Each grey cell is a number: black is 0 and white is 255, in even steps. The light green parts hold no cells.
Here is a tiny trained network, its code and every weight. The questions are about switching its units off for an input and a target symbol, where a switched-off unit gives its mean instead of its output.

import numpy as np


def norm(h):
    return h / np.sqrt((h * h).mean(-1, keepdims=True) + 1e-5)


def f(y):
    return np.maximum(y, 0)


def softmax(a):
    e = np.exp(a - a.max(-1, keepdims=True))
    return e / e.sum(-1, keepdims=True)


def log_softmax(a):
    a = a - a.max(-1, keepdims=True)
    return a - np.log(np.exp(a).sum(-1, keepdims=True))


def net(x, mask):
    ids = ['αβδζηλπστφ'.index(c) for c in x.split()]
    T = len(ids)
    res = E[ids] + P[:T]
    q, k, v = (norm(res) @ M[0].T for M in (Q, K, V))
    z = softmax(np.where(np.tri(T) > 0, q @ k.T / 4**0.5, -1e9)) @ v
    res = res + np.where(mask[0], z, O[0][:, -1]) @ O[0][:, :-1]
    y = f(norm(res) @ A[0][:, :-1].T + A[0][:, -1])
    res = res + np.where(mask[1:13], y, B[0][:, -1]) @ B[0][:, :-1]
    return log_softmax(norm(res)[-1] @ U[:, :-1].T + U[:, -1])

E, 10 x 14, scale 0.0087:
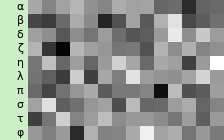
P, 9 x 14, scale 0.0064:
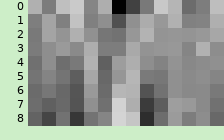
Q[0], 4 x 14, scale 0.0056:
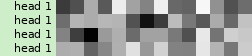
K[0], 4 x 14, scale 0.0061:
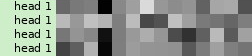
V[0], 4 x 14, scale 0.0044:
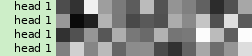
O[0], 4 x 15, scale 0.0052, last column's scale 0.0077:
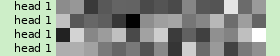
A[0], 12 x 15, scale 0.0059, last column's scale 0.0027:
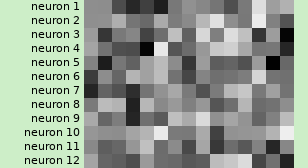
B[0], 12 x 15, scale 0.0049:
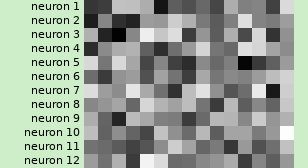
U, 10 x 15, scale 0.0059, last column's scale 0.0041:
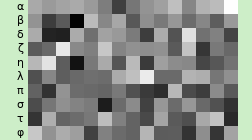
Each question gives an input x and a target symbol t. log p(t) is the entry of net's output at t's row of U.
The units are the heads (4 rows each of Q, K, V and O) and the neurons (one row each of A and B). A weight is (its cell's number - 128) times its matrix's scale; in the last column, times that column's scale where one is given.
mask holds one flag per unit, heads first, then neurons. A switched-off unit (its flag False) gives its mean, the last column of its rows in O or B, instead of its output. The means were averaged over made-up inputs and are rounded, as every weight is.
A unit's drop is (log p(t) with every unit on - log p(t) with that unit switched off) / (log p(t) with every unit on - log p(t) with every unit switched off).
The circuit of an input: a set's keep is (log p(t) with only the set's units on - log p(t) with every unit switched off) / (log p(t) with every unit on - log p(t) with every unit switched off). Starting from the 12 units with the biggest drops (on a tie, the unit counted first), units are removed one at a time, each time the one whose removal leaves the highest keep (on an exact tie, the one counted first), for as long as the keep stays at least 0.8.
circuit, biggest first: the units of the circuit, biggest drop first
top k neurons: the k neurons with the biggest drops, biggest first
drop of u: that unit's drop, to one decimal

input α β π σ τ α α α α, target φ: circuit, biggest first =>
(head 1; neuron 5)
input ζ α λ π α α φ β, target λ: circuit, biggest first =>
(head 1; neuron 7)
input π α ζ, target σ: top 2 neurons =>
(neuron 1; neuron 10)
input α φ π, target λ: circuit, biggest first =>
(head 1; neuron 1)
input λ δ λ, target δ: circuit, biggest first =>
(head 1; neuron 3; neuron 9)
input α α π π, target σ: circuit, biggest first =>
(head 1; neuron 1)
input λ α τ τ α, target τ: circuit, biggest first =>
(head 1; neuron 7)
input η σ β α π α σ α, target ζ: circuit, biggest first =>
(head 1)
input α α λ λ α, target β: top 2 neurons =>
(neuron 3; neuron 7)
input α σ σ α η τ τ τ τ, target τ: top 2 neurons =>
(neuron 1; neuron 6)
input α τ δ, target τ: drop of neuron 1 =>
0.1
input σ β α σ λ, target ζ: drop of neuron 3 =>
0.0
